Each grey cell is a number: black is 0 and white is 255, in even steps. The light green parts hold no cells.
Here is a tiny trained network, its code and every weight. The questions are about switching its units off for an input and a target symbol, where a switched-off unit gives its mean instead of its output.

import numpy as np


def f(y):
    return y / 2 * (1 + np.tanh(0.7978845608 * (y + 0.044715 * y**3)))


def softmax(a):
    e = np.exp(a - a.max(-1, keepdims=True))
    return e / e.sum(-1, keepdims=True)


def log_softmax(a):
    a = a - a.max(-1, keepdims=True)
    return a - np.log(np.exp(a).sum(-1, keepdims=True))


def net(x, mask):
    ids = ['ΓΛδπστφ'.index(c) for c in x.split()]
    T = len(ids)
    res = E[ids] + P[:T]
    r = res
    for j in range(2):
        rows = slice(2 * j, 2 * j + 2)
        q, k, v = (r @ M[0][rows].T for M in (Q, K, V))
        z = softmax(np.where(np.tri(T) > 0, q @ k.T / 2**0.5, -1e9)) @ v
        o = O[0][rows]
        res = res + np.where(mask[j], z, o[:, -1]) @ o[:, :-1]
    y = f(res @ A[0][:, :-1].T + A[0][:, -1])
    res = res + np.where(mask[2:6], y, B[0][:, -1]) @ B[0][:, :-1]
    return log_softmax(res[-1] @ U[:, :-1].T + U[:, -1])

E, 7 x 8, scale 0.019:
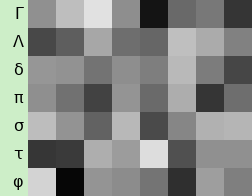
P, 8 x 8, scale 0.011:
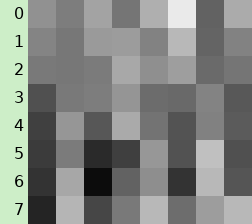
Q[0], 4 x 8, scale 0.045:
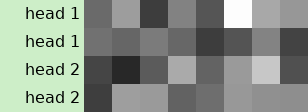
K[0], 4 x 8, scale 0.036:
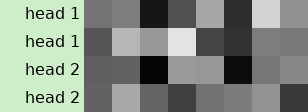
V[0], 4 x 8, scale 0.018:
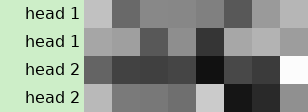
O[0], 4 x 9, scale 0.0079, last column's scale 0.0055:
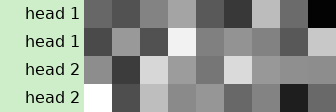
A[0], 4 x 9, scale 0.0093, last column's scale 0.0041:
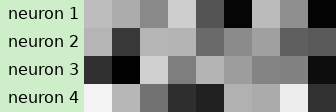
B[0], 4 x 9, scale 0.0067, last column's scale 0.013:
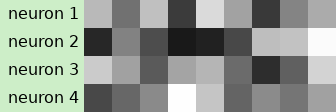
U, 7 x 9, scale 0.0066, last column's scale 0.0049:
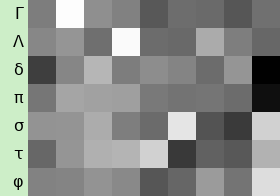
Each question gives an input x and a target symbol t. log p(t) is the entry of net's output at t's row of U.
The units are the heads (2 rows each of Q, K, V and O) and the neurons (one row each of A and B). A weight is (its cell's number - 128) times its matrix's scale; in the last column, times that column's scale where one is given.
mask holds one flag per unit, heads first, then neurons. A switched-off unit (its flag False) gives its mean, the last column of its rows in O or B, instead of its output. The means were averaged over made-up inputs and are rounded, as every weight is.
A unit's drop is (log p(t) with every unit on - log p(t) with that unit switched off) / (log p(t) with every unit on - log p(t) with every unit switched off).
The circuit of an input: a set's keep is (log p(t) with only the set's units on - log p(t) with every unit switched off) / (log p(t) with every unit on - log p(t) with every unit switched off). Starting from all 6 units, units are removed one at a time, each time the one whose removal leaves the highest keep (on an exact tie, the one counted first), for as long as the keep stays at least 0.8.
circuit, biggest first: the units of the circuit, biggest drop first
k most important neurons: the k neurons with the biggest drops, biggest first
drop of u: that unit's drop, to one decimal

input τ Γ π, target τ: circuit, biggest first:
neuron 4; head 1
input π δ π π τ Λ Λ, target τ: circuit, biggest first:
neuron 4; head 1; neuron 2
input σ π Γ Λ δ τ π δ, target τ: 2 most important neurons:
neuron 4; neuron 3
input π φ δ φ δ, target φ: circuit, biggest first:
neuron 2; head 2; head 1
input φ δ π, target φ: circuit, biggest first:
neuron 2; head 1; head 2
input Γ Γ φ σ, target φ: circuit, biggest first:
neuron 2; head 2
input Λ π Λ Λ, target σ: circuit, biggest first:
head 1; neuron 2
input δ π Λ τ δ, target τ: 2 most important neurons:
neuron 4; neuron 2
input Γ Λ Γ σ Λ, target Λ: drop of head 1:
0.9
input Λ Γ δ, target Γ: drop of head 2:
1.5
